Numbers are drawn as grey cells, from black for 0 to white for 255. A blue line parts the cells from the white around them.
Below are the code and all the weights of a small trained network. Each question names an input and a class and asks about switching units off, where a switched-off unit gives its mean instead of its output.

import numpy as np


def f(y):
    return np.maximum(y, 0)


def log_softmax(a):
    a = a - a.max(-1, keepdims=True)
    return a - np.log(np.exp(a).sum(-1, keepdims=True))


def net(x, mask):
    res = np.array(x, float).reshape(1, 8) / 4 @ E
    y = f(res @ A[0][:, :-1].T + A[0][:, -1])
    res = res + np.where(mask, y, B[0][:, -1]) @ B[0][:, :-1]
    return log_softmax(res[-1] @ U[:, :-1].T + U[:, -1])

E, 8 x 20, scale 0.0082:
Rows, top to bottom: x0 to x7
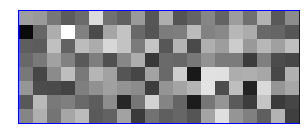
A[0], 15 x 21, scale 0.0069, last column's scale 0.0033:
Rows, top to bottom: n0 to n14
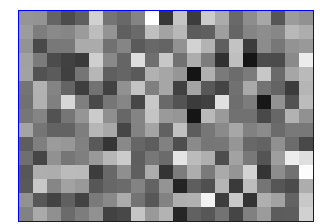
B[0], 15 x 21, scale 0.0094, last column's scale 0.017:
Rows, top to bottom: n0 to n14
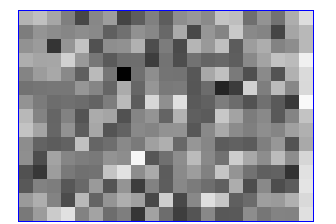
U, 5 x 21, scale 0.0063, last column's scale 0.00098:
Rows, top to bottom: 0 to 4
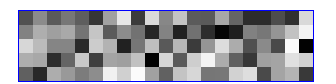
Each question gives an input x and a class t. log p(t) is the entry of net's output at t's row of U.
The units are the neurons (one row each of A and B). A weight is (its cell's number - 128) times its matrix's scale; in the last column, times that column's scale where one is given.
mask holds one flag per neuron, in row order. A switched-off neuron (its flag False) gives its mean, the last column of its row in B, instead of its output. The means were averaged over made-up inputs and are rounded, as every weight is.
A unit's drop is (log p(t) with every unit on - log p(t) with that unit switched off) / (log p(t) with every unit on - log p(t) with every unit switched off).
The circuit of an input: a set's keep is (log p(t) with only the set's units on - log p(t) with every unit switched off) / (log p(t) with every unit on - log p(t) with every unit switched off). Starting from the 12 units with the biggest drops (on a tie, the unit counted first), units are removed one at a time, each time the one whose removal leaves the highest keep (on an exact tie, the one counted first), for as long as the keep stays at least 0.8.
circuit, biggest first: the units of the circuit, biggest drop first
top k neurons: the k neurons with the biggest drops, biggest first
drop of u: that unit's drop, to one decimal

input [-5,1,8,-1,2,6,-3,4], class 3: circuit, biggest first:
[n13]
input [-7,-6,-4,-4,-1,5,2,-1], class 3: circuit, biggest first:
[n6, n7]
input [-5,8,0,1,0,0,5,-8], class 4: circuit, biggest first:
[n6, n4]
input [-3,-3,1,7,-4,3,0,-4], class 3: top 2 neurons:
[n13, n12]
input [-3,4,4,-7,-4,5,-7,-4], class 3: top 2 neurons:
[n13, n2]
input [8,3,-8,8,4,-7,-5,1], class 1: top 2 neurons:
[n5, n14]
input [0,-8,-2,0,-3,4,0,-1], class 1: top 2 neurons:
[n3, n14]
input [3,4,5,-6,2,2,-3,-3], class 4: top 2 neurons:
[n10, n3]
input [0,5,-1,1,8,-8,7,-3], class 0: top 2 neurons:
[n6, n11]
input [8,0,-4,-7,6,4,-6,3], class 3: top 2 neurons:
[n2, n13]
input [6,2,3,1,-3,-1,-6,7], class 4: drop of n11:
0.2
